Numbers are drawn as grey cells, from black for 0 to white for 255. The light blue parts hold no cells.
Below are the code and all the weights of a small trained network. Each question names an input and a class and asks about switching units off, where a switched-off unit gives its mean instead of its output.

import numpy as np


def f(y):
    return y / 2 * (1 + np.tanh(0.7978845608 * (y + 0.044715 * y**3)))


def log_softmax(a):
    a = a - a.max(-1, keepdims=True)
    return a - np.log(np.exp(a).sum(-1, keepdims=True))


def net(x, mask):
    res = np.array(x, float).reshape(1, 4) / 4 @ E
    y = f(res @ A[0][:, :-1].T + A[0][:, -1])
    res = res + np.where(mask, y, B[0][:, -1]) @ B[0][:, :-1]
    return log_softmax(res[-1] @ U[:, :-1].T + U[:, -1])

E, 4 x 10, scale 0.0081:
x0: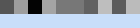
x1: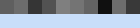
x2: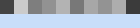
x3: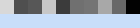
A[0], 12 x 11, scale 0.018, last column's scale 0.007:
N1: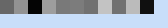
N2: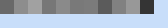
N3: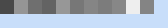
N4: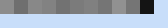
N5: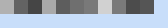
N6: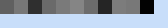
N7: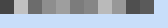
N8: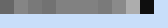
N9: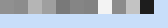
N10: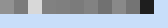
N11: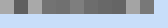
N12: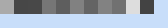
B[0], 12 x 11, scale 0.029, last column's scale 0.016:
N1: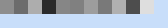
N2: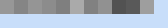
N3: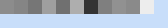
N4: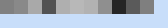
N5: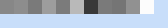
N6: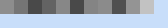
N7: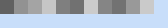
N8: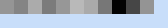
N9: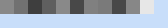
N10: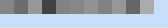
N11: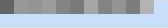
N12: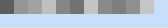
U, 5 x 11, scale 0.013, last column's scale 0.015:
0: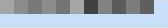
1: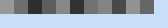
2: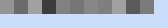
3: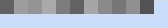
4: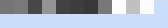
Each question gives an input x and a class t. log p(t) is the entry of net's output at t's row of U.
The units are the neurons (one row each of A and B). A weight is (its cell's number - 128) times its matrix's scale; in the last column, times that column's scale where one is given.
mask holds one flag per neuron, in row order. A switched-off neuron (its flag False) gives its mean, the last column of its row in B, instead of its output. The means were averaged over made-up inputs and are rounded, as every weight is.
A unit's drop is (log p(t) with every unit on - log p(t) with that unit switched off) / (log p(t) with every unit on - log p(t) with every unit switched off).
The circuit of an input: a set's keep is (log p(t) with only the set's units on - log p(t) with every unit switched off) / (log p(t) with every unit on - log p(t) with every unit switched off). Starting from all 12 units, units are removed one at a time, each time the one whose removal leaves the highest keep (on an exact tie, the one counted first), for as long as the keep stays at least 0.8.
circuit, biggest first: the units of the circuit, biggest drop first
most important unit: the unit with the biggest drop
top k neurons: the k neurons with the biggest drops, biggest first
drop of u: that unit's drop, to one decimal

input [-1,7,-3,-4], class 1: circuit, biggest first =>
[N6]
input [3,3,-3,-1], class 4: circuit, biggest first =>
[N8; N2]
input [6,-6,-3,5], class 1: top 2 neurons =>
[N9; N3]
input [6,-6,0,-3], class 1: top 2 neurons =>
[N9; N10]
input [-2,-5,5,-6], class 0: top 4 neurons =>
[N3; N6; N12; N2]
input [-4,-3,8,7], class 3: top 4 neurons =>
[N7; N3; N2; N9]
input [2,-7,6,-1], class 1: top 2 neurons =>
[N9; N12]
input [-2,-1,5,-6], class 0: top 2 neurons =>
[N3; N12]
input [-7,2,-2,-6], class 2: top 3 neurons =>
[N5; N10; N11]
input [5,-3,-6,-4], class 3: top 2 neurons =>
[N12; N5]
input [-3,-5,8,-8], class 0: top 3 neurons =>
[N3; N12; N2]
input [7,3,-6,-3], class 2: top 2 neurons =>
[N1; N7]
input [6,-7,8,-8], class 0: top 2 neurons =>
[N3; N12]
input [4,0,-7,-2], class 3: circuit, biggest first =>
[N12]
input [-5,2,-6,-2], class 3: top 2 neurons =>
[N1; N11]
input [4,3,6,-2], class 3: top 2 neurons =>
[N7; N9]
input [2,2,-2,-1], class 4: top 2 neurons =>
[N9; N7]
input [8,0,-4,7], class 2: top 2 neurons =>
[N1; N3]
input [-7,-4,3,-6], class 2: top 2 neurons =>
[N10; N5]
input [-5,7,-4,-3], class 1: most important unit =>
N6
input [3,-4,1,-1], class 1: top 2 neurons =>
[N9; N5]
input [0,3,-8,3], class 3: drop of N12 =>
0.1
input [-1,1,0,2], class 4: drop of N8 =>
0.3
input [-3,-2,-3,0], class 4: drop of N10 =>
-0.1
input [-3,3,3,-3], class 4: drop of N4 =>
0.2
